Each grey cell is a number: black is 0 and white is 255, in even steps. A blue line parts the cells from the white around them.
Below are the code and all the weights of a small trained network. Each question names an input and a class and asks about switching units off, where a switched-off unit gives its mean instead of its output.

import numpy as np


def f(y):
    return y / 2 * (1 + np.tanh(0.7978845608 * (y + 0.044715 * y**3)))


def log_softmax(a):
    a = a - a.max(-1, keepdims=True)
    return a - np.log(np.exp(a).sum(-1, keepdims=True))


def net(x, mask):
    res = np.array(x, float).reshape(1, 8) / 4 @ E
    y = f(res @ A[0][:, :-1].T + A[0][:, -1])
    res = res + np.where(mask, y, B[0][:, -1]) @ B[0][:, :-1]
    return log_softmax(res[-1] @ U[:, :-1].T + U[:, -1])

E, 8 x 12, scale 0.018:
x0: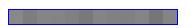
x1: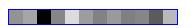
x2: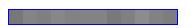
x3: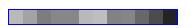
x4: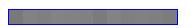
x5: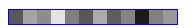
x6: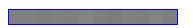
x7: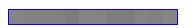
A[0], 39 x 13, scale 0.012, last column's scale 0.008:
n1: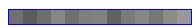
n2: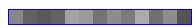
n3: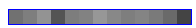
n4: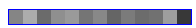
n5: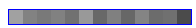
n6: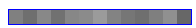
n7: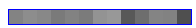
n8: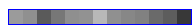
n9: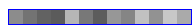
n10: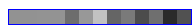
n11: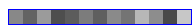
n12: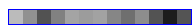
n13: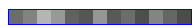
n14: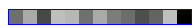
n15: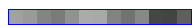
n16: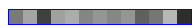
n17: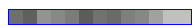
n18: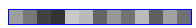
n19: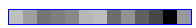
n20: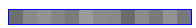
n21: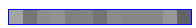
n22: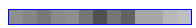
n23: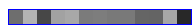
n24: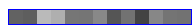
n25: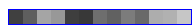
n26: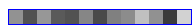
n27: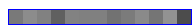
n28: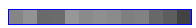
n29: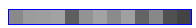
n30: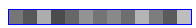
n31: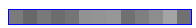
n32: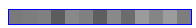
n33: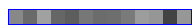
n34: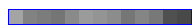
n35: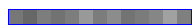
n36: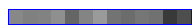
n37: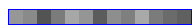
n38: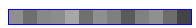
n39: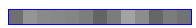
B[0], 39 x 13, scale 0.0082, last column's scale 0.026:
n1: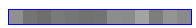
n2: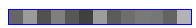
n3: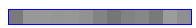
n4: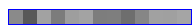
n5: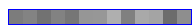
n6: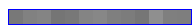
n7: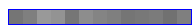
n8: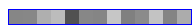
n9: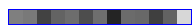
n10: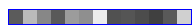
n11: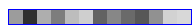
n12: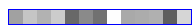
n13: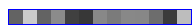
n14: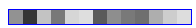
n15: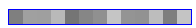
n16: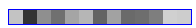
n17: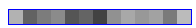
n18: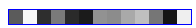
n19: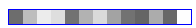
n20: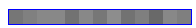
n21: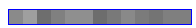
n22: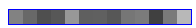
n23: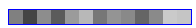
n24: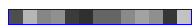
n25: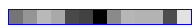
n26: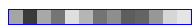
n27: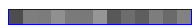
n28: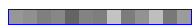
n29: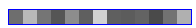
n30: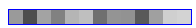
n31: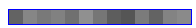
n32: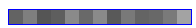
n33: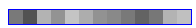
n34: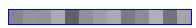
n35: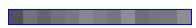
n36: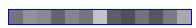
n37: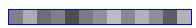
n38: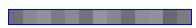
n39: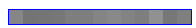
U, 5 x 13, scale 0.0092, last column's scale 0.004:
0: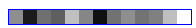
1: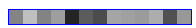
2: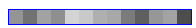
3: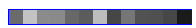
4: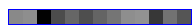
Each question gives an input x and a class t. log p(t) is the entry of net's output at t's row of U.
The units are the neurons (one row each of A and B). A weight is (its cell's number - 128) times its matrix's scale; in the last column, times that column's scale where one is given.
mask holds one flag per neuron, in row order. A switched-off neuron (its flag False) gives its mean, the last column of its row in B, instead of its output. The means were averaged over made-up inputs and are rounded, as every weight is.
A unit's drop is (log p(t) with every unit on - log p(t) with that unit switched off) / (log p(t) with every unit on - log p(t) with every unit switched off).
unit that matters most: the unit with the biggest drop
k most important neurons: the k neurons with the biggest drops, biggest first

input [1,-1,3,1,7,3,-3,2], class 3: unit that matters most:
n12
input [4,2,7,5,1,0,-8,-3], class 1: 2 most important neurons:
(n26, n11)
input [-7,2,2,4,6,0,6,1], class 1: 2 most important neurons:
(n26, n11)
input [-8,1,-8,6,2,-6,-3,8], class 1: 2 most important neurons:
(n18, n12)
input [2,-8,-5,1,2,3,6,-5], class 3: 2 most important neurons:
(n10, n29)
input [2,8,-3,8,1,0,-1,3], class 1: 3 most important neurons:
(n18, n12, n26)
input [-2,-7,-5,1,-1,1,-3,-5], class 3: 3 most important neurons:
(n13, n24, n14)
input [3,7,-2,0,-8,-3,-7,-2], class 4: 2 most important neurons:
(n9, n19)
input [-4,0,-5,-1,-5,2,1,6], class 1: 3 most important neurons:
(n26, n11, n14)
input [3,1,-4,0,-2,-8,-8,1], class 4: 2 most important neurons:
(n18, n14)
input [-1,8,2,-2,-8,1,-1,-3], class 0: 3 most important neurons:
(n14, n16, n23)
